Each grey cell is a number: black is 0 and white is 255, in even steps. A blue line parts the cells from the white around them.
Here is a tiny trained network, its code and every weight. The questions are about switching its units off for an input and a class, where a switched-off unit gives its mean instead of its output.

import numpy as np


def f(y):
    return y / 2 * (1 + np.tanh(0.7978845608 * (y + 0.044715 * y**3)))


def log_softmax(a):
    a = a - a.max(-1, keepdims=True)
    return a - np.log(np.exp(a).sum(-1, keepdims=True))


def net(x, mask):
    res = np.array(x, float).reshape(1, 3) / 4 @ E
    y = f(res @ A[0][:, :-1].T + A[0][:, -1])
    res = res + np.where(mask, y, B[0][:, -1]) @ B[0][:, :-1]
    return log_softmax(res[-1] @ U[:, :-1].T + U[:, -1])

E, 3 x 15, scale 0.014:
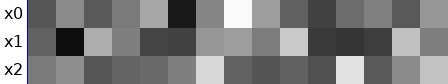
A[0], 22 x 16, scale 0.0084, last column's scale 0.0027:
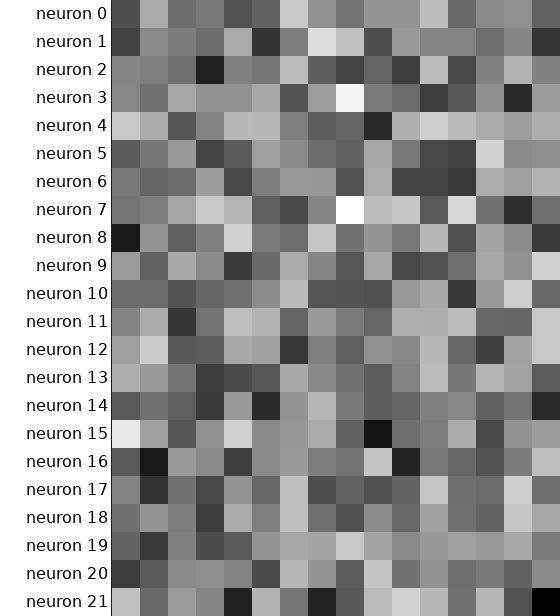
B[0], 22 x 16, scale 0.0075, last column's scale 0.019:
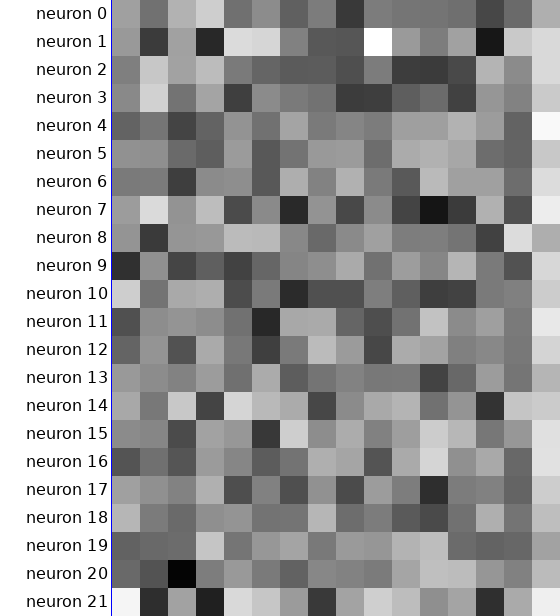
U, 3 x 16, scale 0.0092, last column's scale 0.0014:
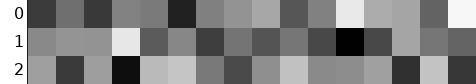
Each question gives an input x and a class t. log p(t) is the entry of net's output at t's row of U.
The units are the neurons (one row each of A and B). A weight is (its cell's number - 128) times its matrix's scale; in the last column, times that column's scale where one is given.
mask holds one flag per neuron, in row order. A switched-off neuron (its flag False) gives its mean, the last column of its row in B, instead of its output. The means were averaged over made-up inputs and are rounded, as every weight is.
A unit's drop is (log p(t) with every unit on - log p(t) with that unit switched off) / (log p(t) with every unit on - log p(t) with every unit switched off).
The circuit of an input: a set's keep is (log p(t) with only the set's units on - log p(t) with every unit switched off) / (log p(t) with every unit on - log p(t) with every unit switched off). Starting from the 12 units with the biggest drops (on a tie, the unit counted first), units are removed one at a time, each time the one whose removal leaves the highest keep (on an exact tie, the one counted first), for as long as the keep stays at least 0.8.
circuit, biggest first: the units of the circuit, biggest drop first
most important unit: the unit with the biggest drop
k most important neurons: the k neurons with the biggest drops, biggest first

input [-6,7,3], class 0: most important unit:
neuron 16
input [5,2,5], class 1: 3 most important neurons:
[neuron 21; neuron 2; neuron 17]
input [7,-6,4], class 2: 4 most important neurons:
[neuron 1; neuron 14; neuron 8; neuron 16]
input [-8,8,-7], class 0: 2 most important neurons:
[neuron 16; neuron 1]
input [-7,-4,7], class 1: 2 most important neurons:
[neuron 2; neuron 10]
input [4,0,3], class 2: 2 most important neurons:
[neuron 7; neuron 14]
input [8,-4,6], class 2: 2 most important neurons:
[neuron 1; neuron 14]
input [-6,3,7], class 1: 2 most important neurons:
[neuron 2; neuron 10]
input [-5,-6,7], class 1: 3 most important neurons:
[neuron 10; neuron 2; neuron 17]
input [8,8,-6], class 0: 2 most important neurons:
[neuron 16; neuron 21]
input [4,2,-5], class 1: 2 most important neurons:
[neuron 7; neuron 21]
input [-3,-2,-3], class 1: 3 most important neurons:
[neuron 1; neuron 14; neuron 7]
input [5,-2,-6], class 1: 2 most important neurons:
[neuron 7; neuron 21]
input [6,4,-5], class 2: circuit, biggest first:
[neuron 1]
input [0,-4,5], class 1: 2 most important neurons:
[neuron 10; neuron 2]
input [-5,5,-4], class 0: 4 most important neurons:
[neuron 1; neuron 14; neuron 16; neuron 9]
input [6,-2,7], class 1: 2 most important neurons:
[neuron 2; neuron 21]
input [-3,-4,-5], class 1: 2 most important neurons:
[neuron 7; neuron 16]
